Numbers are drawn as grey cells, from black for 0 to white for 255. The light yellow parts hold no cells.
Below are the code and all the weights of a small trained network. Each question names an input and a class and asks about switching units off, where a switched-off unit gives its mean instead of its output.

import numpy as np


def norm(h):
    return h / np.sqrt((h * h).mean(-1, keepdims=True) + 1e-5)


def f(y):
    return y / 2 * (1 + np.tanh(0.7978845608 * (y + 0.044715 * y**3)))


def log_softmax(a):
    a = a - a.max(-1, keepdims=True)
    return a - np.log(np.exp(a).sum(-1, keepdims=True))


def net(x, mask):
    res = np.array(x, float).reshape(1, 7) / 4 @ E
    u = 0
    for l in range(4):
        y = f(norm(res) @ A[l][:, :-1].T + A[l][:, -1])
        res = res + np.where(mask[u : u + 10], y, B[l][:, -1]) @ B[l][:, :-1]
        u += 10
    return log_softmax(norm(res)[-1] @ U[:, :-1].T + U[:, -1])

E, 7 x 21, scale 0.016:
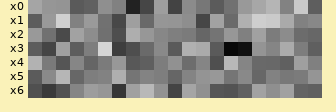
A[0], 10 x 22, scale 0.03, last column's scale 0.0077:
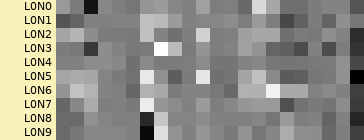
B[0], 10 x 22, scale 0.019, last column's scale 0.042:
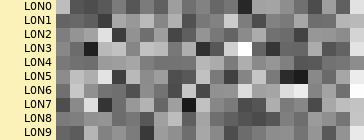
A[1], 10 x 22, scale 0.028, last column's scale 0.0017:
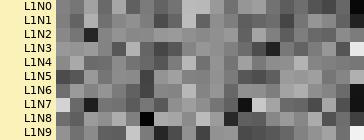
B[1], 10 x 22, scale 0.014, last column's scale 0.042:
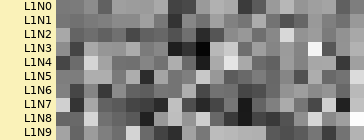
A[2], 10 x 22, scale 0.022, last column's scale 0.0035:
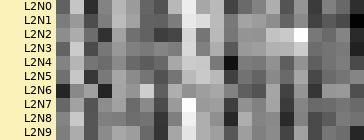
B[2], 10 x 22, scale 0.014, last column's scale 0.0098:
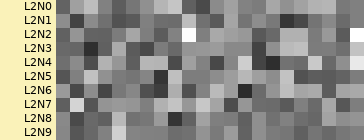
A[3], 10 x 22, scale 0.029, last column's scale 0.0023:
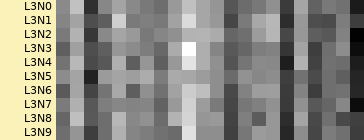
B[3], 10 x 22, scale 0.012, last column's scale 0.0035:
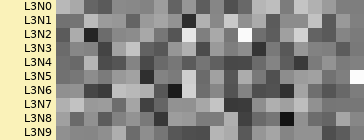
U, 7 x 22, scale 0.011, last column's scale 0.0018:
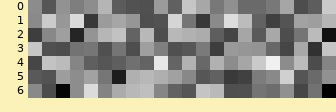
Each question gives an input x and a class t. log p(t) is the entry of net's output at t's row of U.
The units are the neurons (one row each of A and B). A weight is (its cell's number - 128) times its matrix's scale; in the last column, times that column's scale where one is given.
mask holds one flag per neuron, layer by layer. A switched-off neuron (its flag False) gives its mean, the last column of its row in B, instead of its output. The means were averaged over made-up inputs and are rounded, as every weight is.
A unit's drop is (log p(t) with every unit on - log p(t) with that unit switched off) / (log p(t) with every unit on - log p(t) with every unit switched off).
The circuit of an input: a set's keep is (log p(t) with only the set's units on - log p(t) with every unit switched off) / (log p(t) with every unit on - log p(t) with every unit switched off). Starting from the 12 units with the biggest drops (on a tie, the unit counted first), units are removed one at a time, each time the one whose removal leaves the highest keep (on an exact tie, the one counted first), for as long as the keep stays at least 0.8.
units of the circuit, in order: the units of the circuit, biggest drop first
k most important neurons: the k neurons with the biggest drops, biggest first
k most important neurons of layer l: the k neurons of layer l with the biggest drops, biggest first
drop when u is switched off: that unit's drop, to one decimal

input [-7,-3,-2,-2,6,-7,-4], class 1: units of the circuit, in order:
L0N5
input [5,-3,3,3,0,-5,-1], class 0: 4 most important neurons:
L0N9, L0N0, L0N6, L0N3
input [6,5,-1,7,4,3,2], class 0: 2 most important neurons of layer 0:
L0N9, L0N6
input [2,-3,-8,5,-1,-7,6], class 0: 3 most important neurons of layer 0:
L0N9, L0N0, L0N6
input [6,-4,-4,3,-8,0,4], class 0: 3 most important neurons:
L0N9, L0N6, L0N0
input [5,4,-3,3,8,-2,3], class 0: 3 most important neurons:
L0N9, L0N0, L0N6
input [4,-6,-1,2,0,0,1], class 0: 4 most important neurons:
L0N0, L0N9, L0N6, L0N3
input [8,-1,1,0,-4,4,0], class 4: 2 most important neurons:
L0N0, L0N9
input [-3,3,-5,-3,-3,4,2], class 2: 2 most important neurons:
L0N7, L0N1
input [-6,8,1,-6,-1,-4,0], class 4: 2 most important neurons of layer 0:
L0N6, L0N3
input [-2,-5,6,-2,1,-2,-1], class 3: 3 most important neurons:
L0N0, L1N7, L1N2
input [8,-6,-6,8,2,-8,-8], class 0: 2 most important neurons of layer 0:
L0N0, L0N6
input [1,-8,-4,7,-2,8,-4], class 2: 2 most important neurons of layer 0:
L0N2, L0N7
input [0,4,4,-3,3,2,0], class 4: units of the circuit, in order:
L0N6
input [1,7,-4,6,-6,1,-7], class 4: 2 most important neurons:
L0N8, L0N9
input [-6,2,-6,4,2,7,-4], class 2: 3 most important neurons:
L0N7, L0N1, L2N6
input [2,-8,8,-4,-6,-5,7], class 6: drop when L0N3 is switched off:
0.8
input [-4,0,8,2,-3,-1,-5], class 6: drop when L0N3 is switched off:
1.0
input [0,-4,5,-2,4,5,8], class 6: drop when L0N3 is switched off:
0.7
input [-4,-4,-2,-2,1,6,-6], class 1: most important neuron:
L0N5
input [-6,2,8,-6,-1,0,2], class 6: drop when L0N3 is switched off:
1.0
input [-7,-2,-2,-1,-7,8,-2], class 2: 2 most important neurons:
L0N7, L0N1
